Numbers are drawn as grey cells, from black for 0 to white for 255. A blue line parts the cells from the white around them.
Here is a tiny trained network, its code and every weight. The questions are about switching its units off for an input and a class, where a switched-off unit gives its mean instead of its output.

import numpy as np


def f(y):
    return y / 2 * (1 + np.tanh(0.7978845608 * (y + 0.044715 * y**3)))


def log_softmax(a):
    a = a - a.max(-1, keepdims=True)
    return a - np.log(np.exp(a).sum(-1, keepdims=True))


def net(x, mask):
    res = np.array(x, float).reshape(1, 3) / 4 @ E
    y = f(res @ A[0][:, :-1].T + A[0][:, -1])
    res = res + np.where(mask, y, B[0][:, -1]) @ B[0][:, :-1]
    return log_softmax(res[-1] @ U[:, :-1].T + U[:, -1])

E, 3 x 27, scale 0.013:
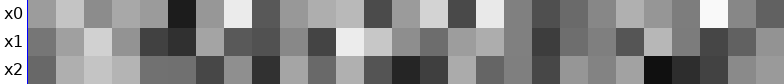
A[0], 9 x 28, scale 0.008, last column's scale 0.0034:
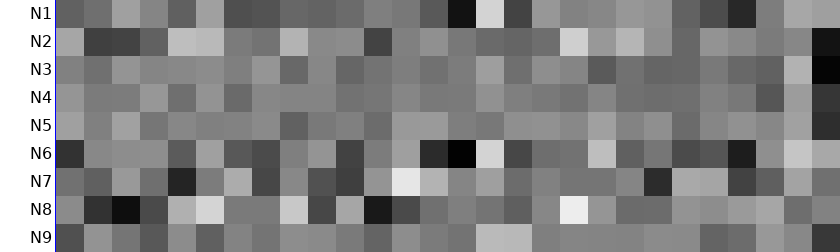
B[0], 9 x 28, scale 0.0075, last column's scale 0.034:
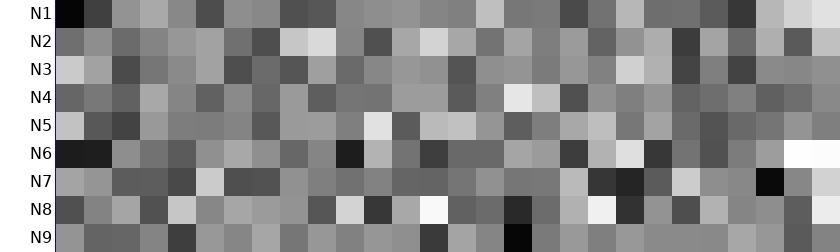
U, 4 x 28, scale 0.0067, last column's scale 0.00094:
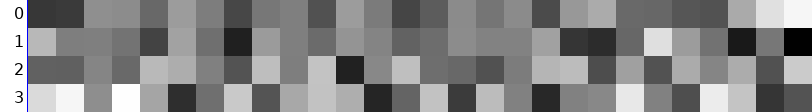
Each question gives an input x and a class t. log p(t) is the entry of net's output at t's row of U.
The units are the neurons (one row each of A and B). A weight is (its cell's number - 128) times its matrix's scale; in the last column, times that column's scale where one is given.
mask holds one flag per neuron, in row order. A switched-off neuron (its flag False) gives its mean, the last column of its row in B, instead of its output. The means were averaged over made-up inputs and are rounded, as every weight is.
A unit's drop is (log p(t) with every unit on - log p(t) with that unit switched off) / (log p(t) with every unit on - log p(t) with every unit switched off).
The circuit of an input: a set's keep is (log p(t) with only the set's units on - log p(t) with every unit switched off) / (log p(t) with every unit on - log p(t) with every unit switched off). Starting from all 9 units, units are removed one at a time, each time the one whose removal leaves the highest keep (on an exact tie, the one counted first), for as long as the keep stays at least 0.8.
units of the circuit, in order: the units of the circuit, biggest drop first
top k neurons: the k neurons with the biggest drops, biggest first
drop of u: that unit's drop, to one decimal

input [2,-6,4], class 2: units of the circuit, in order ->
[N6]
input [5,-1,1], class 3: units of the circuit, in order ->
[N6 N8]
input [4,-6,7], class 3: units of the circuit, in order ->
[N6 N8]
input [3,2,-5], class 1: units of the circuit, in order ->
[N8 N6]
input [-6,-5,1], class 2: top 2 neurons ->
[N8 N2]
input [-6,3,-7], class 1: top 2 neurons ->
[N7 N1]
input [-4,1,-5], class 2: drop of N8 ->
0.1
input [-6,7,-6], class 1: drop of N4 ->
0.0
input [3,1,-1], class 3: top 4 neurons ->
[N6 N8 N7 N1]
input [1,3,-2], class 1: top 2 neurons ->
[N6 N8]
